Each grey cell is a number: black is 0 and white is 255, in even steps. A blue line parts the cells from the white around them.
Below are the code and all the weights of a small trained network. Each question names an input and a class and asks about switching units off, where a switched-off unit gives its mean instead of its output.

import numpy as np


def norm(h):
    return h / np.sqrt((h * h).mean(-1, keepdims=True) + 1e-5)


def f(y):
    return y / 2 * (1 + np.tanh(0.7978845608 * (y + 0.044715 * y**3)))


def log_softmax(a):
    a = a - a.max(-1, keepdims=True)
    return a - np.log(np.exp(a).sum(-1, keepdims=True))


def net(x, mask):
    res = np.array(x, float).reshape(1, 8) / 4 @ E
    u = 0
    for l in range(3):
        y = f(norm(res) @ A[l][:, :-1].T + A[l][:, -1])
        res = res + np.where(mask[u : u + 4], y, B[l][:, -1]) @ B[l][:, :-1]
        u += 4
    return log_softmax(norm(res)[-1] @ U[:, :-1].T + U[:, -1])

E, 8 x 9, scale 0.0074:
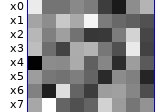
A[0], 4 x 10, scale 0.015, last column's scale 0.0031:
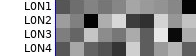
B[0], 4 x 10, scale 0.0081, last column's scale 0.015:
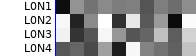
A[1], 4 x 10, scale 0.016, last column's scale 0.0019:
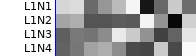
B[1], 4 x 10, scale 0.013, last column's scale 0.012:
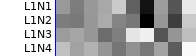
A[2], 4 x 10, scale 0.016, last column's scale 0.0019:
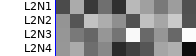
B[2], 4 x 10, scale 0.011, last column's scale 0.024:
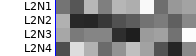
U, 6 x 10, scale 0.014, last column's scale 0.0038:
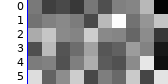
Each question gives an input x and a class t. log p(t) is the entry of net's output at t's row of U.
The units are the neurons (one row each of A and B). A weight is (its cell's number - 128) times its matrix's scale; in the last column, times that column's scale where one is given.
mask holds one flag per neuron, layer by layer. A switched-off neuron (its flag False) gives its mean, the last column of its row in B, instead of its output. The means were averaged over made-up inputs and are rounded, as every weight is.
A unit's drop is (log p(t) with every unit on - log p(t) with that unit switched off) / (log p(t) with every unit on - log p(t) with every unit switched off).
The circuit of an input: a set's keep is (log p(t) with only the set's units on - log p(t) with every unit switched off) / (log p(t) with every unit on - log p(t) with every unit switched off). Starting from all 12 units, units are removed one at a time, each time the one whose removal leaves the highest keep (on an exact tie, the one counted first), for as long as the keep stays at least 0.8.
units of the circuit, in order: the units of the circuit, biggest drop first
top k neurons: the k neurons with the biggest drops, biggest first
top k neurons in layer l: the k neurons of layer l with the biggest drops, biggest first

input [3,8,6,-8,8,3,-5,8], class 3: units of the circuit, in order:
L0N2, L0N3, L2N3, L1N4
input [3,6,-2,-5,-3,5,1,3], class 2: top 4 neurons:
L0N2, L0N4, L2N3, L0N3
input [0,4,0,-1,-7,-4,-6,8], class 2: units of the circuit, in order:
L0N2, L0N3, L1N3
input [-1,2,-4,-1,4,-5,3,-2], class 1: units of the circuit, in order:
L0N2, L1N3
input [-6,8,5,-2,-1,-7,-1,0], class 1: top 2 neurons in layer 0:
L0N2, L0N1
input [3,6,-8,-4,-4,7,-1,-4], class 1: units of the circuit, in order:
L1N3, L0N2, L0N3
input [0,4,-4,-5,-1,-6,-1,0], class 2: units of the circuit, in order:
L1N1, L0N2, L1N3
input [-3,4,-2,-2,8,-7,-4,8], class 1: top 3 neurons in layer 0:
L0N4, L0N3, L0N2
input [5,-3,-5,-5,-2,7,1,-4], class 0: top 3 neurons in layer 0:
L0N2, L0N4, L0N3
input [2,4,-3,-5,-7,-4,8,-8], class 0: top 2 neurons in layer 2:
L2N2, L2N1
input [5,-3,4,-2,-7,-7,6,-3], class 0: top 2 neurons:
L0N2, L2N2
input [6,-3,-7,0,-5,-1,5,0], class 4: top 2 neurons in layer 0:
L0N2, L0N4
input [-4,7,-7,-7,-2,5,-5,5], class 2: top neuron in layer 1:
L1N1
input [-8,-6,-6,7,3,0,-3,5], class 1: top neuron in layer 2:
L2N1
